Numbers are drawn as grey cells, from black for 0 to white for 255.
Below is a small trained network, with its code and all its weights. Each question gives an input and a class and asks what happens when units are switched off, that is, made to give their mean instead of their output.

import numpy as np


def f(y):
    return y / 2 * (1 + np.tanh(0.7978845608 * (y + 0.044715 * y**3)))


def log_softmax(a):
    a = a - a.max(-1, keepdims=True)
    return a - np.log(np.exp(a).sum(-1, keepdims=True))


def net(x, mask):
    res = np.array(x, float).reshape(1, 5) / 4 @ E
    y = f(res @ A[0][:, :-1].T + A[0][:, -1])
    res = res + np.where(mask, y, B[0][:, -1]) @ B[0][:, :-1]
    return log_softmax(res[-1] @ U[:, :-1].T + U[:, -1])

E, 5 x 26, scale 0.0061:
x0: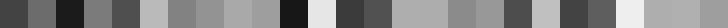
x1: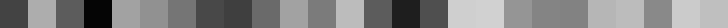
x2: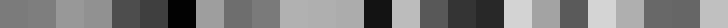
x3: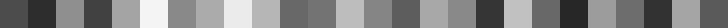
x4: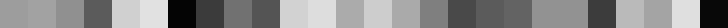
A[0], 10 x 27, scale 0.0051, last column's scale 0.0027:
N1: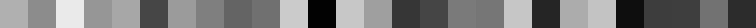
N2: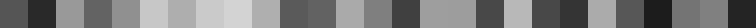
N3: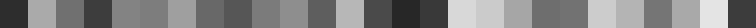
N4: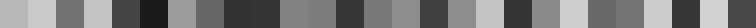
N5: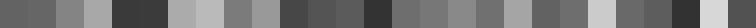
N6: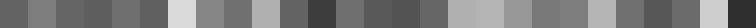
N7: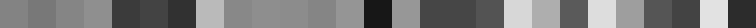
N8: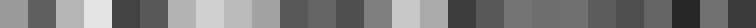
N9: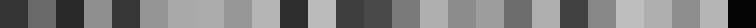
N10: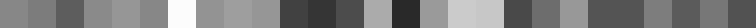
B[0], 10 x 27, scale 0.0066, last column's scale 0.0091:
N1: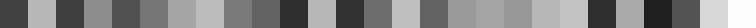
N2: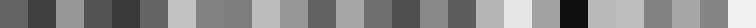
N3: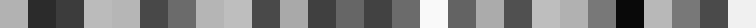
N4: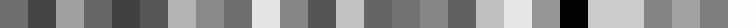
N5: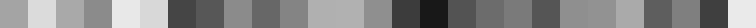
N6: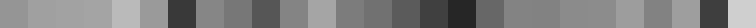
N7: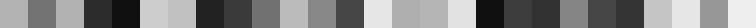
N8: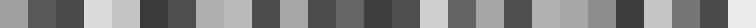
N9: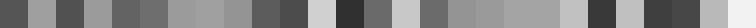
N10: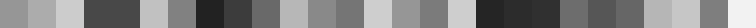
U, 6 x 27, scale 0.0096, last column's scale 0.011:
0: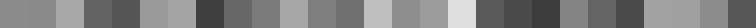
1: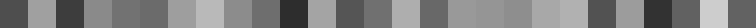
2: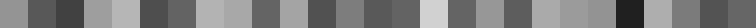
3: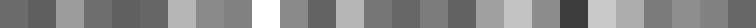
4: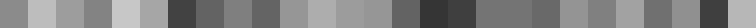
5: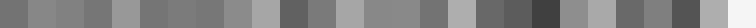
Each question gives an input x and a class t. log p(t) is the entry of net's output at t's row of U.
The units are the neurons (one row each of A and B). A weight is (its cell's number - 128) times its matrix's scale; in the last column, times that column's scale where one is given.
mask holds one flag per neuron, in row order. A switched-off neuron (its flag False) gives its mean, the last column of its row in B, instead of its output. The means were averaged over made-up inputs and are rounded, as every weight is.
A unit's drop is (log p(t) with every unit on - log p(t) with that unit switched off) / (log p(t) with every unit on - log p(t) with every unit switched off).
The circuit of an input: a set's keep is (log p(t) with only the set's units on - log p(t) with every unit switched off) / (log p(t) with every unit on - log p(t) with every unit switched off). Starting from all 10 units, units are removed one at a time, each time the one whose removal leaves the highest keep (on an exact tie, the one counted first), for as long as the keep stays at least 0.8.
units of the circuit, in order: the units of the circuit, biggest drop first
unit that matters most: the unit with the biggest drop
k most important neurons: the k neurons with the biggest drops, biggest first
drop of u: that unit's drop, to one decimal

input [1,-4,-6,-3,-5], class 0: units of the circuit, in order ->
[N10]
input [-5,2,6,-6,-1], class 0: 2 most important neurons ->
[N7 N2]
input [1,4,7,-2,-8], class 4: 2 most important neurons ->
[N5 N6]
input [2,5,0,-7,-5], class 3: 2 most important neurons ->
[N4 N8]
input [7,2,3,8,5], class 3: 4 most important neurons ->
[N1 N2 N3 N8]
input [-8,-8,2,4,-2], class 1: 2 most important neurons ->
[N1 N3]
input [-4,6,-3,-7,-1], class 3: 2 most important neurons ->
[N4 N8]
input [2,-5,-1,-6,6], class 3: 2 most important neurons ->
[N4 N3]
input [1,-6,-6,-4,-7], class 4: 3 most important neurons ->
[N5 N10 N7]
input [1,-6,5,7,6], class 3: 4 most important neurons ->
[N3 N2 N5 N10]
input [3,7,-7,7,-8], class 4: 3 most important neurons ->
[N6 N10 N5]
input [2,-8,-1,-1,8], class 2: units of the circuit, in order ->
[N5 N10]
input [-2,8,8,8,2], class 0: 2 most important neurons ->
[N7 N8]
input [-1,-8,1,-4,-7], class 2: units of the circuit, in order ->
[N8]
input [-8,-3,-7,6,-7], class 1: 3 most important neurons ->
[N1 N7 N4]
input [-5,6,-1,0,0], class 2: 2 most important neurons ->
[N3 N9]
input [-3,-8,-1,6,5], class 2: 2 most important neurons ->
[N8 N4]
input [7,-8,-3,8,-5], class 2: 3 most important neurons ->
[N8 N1 N4]
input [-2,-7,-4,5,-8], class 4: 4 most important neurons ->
[N5 N10 N3 N6]
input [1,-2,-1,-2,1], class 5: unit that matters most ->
N3
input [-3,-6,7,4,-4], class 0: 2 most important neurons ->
[N7 N3]
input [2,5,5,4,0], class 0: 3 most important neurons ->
[N7 N8 N4]
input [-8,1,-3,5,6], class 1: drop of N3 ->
0.0
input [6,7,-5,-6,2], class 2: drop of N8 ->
-0.1
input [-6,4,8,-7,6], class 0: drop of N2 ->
0.1
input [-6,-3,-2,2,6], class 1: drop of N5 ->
0.2
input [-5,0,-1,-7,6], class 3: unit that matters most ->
N4
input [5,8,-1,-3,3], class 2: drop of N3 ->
0.9
